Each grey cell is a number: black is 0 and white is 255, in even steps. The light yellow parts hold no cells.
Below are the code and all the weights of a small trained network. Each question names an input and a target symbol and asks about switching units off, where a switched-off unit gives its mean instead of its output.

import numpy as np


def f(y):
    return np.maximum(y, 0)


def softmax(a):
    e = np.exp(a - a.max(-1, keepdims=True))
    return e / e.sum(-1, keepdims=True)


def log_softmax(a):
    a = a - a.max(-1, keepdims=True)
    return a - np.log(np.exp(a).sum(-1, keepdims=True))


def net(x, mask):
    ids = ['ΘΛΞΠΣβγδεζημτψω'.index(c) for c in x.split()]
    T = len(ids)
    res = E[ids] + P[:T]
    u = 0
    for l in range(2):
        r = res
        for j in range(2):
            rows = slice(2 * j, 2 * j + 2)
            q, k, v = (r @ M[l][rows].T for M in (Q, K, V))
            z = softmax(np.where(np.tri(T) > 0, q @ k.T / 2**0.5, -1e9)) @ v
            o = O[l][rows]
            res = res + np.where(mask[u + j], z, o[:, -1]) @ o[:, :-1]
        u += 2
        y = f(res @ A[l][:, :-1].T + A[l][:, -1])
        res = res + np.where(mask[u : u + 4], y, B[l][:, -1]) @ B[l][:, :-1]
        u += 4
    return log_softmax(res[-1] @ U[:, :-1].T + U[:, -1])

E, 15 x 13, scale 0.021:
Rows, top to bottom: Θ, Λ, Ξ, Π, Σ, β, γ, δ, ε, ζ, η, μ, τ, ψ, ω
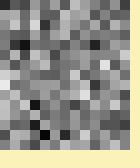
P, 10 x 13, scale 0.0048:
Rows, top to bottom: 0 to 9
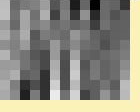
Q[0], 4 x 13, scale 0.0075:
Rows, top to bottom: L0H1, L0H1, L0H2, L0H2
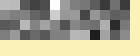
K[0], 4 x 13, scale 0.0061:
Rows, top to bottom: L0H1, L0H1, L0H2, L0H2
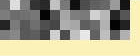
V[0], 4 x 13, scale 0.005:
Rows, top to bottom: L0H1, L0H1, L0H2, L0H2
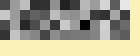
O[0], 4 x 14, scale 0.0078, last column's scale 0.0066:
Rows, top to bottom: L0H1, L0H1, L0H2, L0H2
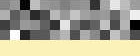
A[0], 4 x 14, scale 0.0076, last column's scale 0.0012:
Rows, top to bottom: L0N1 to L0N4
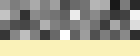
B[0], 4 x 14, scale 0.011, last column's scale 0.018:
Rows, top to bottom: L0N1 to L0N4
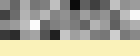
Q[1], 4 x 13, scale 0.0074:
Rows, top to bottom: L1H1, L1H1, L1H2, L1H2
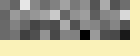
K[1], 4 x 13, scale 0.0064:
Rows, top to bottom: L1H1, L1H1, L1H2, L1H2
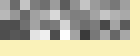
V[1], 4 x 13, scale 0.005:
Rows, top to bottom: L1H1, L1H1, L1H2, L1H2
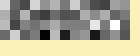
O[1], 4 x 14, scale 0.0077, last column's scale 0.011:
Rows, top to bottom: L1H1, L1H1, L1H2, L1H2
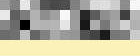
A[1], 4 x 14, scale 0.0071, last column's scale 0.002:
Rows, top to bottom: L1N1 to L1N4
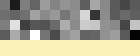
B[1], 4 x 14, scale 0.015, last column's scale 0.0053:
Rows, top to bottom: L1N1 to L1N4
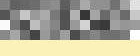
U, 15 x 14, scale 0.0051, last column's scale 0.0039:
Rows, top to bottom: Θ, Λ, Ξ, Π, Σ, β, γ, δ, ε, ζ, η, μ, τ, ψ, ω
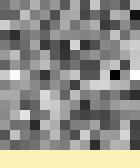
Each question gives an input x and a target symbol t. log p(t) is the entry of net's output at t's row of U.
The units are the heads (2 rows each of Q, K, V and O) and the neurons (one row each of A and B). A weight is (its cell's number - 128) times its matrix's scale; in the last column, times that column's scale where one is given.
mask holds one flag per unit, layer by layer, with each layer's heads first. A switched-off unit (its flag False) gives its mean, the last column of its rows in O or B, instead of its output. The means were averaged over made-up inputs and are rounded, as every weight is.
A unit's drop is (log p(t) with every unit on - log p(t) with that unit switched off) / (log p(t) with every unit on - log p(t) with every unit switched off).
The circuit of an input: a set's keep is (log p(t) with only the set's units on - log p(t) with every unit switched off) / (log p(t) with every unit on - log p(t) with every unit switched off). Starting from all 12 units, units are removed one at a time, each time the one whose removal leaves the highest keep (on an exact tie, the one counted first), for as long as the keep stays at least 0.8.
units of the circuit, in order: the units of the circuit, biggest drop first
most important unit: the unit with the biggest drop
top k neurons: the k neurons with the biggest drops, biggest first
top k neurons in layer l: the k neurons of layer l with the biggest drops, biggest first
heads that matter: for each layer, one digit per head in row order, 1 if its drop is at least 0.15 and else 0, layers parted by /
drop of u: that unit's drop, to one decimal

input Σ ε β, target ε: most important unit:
L1H2
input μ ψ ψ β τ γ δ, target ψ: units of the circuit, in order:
(L0H1, L1H1, L0H2)
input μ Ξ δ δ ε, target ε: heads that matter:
01 / 11
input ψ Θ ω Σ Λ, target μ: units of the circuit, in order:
(L1H2, L0H2)
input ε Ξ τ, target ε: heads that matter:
00 / 01
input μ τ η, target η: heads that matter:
00 / 11
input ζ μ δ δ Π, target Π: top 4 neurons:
(L0N4, L0N3, L0N2, L1N1)
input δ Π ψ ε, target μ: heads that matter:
01 / 01
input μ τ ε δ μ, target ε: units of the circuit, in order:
(L1H2, L1H1)
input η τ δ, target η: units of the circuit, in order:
(L1H2, L1H1)
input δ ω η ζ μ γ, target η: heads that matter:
00 / 01
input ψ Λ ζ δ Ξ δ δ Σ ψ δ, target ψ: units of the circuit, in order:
(L1H1, L0H1, L0H2)
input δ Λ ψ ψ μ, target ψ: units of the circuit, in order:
(L0H1, L1H1, L0H2)
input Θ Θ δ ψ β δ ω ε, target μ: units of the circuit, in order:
(L1H2)
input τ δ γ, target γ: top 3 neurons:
(L1N2, L0N1, L0N3)
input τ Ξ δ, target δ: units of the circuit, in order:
(L0H2, L1H2, L0H1, L1H1)
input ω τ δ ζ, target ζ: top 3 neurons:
(L1N3, L1N2, L0N1)
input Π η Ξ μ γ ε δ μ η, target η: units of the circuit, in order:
(L0N2, L1H2)
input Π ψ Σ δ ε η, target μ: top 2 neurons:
(L0N2, L1N1)
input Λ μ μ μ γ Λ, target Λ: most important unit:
L0N4
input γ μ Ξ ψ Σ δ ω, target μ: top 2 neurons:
(L0N2, L1N1)
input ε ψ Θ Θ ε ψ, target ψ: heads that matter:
11 / 11
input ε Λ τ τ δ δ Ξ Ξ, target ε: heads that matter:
01 / 01
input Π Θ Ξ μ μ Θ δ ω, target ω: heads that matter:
01 / 01
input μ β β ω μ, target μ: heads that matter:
10 / 10
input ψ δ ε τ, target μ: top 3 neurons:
(L0N3, L0N2, L1N4)
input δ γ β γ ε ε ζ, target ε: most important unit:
L0H2
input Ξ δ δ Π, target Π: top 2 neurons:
(L0N4, L0N3)
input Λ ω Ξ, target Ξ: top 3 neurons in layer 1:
(L1N3, L1N4, L1N2)
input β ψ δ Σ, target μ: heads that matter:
01 / 01
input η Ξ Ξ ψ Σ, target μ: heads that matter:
00 / 01
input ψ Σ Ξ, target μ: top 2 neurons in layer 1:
(L1N4, L1N1)
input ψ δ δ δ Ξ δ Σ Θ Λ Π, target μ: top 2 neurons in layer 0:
(L0N2, L0N3)
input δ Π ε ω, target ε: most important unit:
L0H2
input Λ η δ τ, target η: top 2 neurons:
(L0N2, L0N3)
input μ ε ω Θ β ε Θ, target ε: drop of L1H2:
0.3
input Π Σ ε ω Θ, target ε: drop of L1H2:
0.4
